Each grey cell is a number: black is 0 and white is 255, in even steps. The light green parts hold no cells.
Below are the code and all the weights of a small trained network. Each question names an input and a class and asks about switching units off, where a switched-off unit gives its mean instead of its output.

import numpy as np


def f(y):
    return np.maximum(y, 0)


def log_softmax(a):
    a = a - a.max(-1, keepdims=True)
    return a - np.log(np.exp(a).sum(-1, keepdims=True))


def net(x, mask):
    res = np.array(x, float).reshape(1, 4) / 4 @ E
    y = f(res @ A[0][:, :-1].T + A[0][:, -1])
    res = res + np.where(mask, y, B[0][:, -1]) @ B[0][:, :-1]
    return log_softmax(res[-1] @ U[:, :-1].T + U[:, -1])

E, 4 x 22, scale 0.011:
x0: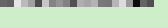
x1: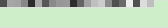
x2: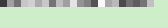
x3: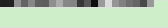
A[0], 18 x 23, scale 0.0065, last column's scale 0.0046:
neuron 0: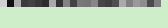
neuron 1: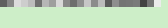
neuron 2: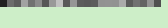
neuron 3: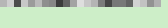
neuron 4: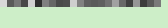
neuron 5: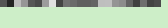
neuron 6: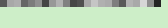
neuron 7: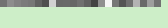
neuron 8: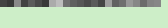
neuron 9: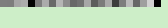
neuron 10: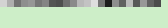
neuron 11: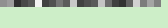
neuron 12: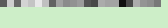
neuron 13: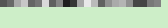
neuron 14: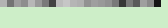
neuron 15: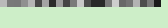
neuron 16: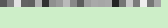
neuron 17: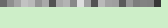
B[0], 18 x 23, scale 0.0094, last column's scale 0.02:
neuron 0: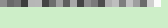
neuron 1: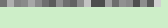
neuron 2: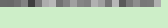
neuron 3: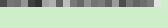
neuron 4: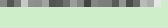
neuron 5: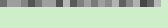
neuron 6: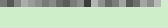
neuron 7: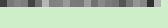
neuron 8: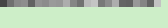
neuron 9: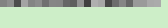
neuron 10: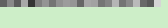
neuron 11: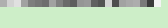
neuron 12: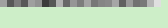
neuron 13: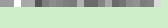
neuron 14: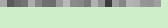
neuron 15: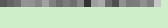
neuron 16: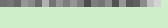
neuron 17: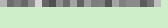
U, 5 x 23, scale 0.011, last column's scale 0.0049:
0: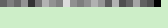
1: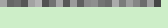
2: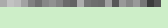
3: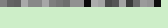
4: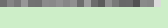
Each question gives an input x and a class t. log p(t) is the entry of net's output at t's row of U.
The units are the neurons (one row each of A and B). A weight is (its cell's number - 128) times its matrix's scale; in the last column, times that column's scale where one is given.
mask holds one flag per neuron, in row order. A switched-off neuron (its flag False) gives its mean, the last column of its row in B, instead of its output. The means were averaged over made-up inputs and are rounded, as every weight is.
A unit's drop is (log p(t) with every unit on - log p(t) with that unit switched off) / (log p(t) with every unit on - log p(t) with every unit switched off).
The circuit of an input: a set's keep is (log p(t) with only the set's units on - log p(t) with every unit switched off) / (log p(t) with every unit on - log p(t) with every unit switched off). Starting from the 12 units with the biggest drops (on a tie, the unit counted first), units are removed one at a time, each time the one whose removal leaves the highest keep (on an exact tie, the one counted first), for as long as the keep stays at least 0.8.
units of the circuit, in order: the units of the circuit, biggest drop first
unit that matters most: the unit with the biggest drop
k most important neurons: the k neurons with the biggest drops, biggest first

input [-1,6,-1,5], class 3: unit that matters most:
neuron 16
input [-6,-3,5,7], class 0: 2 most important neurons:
neuron 2; neuron 7
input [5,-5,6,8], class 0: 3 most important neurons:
neuron 5; neuron 2; neuron 0
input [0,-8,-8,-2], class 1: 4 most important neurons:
neuron 0; neuron 16; neuron 6; neuron 9
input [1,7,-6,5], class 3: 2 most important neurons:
neuron 16; neuron 6
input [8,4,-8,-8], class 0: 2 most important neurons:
neuron 10; neuron 11
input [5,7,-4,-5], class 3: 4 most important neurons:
neuron 11; neuron 16; neuron 6; neuron 9
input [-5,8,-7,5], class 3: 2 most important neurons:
neuron 16; neuron 6
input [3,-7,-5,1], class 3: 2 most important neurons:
neuron 4; neuron 15
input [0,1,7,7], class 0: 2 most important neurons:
neuron 0; neuron 2
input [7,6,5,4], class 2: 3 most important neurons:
neuron 1; neuron 13; neuron 0
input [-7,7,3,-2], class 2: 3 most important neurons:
neuron 11; neuron 4; neuron 15
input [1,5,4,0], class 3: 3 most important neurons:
neuron 0; neuron 16; neuron 6
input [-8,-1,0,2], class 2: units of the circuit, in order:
neuron 11
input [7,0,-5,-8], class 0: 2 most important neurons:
neuron 10; neuron 11
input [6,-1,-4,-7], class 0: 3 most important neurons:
neuron 10; neuron 11; neuron 3
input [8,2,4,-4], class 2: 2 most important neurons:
neuron 13; neuron 1
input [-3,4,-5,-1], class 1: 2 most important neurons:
neuron 0; neuron 4
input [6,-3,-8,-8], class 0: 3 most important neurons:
neuron 10; neuron 3; neuron 12
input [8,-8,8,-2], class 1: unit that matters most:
neuron 17
